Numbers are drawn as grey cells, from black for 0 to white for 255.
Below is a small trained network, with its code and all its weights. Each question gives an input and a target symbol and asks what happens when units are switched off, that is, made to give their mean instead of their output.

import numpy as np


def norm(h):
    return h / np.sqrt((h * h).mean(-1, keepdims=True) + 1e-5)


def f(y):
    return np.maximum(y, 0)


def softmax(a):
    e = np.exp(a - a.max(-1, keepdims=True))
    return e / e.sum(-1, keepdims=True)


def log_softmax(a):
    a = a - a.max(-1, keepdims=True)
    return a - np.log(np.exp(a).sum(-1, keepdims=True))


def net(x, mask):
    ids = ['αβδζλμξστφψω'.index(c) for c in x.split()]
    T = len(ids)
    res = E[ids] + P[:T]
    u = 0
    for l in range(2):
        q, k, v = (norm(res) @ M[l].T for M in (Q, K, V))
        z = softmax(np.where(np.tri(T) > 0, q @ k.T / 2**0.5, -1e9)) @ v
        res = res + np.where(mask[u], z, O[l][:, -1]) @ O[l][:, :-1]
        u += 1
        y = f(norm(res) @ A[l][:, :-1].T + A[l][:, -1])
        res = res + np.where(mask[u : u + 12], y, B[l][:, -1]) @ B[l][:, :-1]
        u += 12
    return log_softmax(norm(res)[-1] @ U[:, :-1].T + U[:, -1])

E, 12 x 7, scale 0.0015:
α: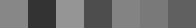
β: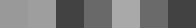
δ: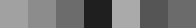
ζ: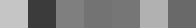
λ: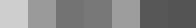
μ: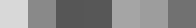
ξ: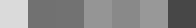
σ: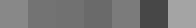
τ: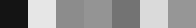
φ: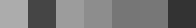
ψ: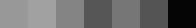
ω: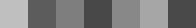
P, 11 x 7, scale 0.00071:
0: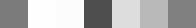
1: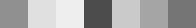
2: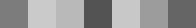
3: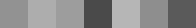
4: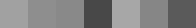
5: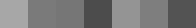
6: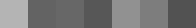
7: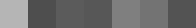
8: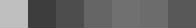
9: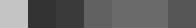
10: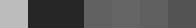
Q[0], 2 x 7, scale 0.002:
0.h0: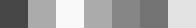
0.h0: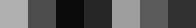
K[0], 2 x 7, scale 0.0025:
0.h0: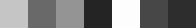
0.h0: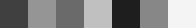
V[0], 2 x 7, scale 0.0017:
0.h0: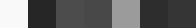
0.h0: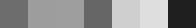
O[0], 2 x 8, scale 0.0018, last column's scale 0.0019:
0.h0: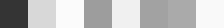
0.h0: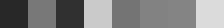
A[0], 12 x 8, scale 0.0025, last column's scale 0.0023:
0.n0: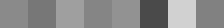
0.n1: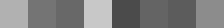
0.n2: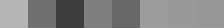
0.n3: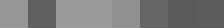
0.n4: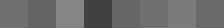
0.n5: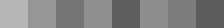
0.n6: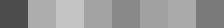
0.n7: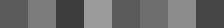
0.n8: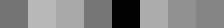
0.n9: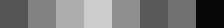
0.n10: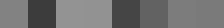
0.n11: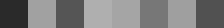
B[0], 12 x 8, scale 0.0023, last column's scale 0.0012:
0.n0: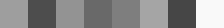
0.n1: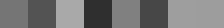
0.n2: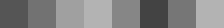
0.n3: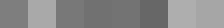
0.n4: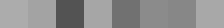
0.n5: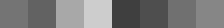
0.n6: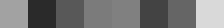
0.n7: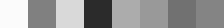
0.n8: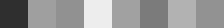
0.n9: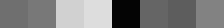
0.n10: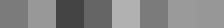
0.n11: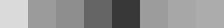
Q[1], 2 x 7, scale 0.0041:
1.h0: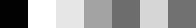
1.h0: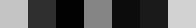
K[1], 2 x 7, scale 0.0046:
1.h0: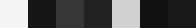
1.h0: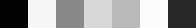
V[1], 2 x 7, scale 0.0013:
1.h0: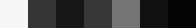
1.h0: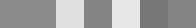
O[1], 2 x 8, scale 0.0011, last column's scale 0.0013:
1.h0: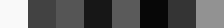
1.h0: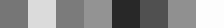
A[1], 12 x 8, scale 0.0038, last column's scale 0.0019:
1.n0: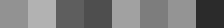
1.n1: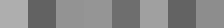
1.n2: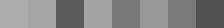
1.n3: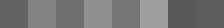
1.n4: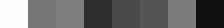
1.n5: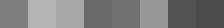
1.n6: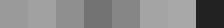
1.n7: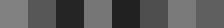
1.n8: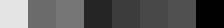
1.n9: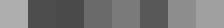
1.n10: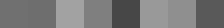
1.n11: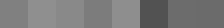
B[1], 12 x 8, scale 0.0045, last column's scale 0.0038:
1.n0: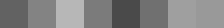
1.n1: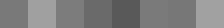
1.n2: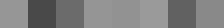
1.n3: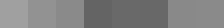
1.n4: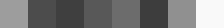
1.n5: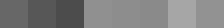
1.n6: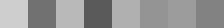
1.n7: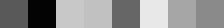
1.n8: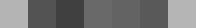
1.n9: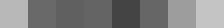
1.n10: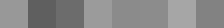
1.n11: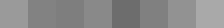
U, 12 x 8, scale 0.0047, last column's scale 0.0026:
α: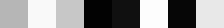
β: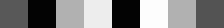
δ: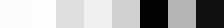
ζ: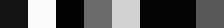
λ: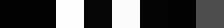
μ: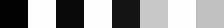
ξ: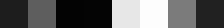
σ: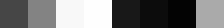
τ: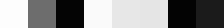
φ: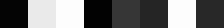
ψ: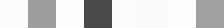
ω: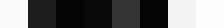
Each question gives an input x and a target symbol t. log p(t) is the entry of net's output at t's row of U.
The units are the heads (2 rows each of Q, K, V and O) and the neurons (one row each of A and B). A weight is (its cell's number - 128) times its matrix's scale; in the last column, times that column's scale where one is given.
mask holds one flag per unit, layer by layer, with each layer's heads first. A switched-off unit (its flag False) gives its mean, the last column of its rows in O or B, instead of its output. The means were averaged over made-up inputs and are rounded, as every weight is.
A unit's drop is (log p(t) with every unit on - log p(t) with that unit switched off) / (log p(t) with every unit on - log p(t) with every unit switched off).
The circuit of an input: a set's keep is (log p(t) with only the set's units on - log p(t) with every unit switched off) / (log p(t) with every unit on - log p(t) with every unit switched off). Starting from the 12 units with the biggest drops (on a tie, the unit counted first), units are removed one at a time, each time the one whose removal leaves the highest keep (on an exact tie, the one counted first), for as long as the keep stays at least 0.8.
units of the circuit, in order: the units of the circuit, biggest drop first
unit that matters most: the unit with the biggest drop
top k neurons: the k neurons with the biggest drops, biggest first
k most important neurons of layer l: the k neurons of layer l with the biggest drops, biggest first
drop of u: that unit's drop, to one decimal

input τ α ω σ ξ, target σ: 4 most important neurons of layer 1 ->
(1.n8; 1.n4; 1.n9; 1.n1)
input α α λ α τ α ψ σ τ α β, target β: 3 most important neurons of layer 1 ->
(1.n7; 1.n4; 1.n8)
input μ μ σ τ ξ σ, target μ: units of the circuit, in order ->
(1.h0; 1.n4; 1.n8)
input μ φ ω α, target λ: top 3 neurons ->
(1.n8; 1.n4; 1.n9)
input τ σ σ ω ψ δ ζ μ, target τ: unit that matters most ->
1.h0
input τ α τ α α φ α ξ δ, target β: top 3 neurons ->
(1.n7; 1.n4; 1.n8)
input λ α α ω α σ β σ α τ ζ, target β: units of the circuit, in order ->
(1.n4; 1.h0; 1.n8)
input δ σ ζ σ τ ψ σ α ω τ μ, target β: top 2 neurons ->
(1.n7; 1.n4)
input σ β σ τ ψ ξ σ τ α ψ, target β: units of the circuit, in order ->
(1.n7; 0.h0; 1.h0; 1.n4)
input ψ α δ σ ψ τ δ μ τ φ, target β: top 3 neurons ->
(1.n7; 1.n4; 1.n8)
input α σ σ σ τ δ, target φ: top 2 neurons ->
(1.n0; 1.n8)
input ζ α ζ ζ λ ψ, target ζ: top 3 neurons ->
(1.n8; 1.n4; 1.n9)
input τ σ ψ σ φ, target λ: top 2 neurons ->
(0.n8; 1.n8)
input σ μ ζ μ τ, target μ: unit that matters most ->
1.n4
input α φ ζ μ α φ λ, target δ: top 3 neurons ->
(1.n4; 1.n8; 1.n9)
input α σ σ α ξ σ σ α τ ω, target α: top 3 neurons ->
(1.n8; 1.n4; 1.n9)
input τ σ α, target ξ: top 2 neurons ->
(0.n8; 1.n8)
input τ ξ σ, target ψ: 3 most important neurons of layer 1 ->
(1.n4; 1.n8; 1.n6)
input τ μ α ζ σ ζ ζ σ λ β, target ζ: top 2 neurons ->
(0.n8; 1.n8)
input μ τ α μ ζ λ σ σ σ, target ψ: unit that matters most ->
1.h0
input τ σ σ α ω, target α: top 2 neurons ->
(0.n8; 1.n8)
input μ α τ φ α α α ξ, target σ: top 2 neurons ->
(1.n8; 1.n4)
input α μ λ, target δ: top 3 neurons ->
(1.n4; 1.n8; 0.n0)
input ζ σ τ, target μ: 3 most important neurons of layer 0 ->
(0.n8; 0.n11; 0.n4)
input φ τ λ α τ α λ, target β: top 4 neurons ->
(1.n7; 1.n4; 1.n8; 0.n5)
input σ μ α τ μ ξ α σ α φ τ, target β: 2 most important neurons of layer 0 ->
(0.n6; 0.n8)
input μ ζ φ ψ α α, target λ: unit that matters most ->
0.h0
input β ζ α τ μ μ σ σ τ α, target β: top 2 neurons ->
(1.n7; 1.n4)
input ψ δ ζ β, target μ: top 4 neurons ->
(1.n4; 1.n8; 1.n0; 1.n5)
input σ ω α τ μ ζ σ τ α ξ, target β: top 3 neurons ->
(1.n7; 1.n4; 1.n8)
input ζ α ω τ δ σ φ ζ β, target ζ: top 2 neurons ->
(1.n8; 1.n4)
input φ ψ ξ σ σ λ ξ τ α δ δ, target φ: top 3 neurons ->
(1.n8; 1.n0; 1.n4)
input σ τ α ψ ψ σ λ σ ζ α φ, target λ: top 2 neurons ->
(1.n8; 0.n8)
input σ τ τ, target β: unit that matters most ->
0.h0
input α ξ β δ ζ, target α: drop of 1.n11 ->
0.0
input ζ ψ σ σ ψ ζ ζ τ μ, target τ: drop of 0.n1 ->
-0.1
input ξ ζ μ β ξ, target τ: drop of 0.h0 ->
1.0
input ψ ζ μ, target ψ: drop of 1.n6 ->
0.1
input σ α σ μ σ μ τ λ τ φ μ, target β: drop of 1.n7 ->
0.7
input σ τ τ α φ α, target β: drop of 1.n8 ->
0.2
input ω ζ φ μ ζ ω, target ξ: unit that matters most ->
0.h0
